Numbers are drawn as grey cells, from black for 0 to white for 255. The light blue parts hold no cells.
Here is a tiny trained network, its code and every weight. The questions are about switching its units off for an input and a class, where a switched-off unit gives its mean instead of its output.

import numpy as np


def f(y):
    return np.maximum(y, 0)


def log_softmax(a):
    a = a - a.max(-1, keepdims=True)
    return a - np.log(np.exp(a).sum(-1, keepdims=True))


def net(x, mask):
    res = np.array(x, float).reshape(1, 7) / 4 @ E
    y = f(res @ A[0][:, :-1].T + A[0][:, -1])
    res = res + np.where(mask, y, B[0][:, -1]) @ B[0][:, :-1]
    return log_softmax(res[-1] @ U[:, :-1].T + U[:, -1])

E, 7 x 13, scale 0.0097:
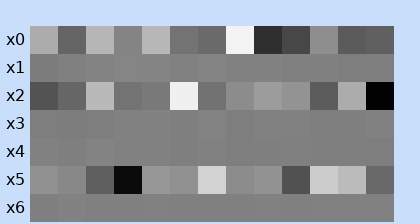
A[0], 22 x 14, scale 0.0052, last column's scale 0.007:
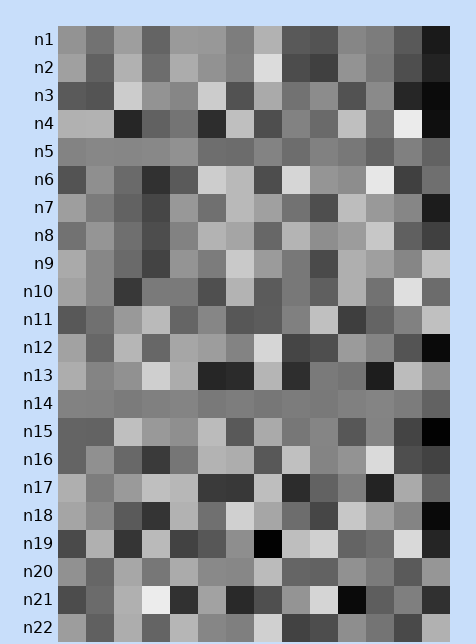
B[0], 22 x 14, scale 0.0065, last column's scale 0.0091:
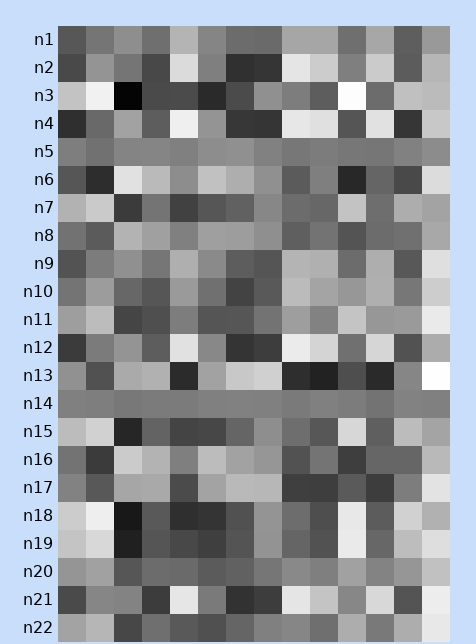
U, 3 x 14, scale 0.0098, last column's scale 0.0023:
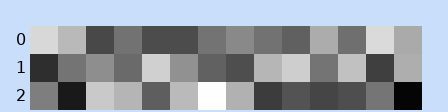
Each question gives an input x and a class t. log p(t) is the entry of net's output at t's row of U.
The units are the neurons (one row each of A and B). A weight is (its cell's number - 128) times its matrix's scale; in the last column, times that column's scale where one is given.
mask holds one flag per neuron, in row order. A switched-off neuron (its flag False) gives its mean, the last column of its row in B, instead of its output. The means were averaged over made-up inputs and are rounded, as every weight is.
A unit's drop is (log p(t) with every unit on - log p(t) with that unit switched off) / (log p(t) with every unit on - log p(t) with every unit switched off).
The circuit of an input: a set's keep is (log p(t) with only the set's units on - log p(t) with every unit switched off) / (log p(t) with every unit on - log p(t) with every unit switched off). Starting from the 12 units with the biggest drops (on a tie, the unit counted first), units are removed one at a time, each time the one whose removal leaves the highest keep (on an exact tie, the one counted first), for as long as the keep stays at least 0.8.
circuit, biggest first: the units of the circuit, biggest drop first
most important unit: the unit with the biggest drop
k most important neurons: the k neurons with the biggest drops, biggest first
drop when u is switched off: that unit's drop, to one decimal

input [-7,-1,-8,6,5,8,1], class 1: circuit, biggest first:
(n4)
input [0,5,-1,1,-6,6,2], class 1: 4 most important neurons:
(n9, n19, n13, n3)
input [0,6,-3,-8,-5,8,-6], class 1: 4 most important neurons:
(n4, n9, n19, n13)
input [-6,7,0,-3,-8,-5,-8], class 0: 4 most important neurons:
(n19, n4, n9, n11)
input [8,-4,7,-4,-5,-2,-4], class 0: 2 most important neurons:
(n3, n15)
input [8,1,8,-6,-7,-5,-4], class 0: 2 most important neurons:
(n3, n15)
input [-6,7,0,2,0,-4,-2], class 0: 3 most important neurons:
(n19, n4, n9)
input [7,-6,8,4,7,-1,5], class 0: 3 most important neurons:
(n3, n15, n22)
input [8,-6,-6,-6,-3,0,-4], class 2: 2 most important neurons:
(n13, n17)
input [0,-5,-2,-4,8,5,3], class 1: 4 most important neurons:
(n19, n9, n13, n3)
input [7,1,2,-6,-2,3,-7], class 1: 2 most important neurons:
(n12, n2)
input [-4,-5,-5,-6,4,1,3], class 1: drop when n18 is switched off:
0.1
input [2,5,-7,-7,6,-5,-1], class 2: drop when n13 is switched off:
0.2
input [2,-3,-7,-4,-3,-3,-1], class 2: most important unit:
n13
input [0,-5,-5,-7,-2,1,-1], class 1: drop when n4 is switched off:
0.5
